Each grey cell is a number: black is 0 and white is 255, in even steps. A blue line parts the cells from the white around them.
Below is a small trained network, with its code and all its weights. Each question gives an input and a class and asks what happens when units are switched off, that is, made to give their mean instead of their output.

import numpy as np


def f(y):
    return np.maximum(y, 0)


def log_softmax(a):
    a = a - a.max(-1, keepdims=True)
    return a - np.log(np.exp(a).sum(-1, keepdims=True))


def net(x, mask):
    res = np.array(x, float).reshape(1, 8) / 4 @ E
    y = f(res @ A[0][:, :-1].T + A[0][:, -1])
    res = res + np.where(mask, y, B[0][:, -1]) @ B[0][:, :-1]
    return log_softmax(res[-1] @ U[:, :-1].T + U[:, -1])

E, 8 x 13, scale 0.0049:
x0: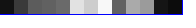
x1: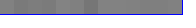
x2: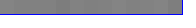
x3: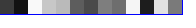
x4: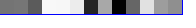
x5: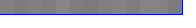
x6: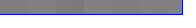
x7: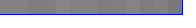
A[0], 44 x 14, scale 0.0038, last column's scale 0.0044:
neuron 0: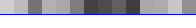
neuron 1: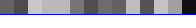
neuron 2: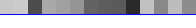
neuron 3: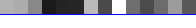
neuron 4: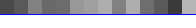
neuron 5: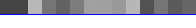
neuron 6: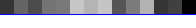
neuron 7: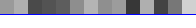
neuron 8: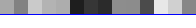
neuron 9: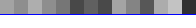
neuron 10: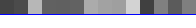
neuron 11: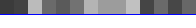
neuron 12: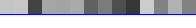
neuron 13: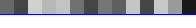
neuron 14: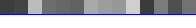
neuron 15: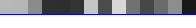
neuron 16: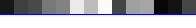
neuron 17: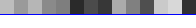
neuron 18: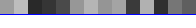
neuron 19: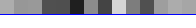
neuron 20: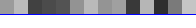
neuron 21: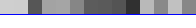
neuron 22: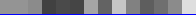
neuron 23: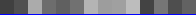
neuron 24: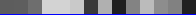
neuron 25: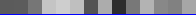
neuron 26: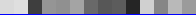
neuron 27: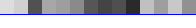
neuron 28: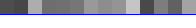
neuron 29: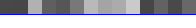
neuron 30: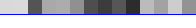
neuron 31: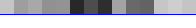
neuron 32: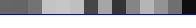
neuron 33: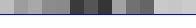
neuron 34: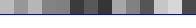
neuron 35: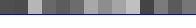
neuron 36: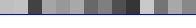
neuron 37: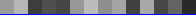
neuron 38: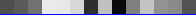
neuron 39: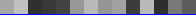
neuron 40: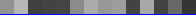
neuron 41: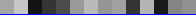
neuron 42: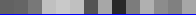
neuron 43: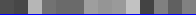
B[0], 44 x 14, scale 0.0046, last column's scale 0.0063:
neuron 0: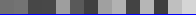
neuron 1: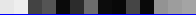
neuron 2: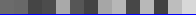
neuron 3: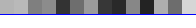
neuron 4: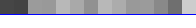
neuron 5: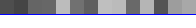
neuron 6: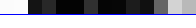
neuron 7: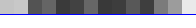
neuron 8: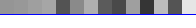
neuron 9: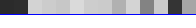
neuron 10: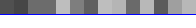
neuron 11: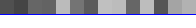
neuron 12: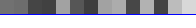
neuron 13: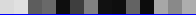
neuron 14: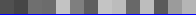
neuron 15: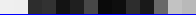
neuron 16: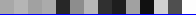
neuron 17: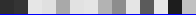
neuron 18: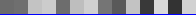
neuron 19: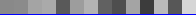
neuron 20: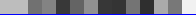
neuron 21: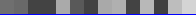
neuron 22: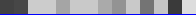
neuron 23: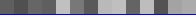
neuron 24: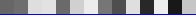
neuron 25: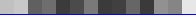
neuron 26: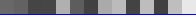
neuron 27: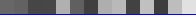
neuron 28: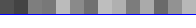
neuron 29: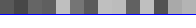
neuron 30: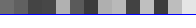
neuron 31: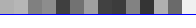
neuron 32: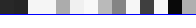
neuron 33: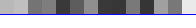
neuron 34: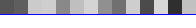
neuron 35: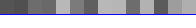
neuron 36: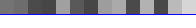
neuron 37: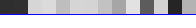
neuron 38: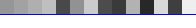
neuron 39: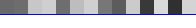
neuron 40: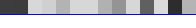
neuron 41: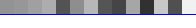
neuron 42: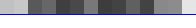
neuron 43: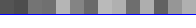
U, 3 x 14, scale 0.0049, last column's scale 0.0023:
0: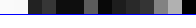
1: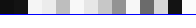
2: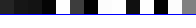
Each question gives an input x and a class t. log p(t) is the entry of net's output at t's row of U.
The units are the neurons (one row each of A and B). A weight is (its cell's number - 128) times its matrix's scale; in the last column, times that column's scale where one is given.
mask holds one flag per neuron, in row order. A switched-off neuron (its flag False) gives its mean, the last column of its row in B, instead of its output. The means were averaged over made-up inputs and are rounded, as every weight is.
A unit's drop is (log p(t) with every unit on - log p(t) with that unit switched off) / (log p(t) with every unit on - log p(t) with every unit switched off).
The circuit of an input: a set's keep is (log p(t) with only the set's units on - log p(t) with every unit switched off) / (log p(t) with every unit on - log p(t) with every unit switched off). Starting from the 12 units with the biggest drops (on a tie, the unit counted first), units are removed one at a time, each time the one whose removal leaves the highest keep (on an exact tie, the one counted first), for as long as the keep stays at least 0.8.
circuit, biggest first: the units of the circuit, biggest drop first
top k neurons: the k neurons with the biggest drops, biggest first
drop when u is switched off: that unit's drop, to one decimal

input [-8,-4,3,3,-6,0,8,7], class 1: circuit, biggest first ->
(neuron 17)
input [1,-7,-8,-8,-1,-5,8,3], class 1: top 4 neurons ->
(neuron 37; neuron 40; neuron 39; neuron 18)
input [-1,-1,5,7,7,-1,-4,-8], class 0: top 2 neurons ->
(neuron 1; neuron 13)
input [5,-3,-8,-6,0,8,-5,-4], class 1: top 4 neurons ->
(neuron 37; neuron 40; neuron 39; neuron 18)
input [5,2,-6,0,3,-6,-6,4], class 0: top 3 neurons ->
(neuron 6; neuron 22; neuron 17)
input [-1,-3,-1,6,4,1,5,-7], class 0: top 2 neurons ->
(neuron 1; neuron 13)
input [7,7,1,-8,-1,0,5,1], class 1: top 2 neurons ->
(neuron 37; neuron 40)
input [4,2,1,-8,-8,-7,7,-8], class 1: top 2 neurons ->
(neuron 37; neuron 40)
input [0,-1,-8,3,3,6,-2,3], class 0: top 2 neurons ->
(neuron 22; neuron 17)
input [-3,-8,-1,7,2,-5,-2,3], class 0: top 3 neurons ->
(neuron 1; neuron 13; neuron 22)
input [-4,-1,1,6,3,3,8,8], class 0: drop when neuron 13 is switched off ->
0.2
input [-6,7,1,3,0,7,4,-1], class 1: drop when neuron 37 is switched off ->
-0.1
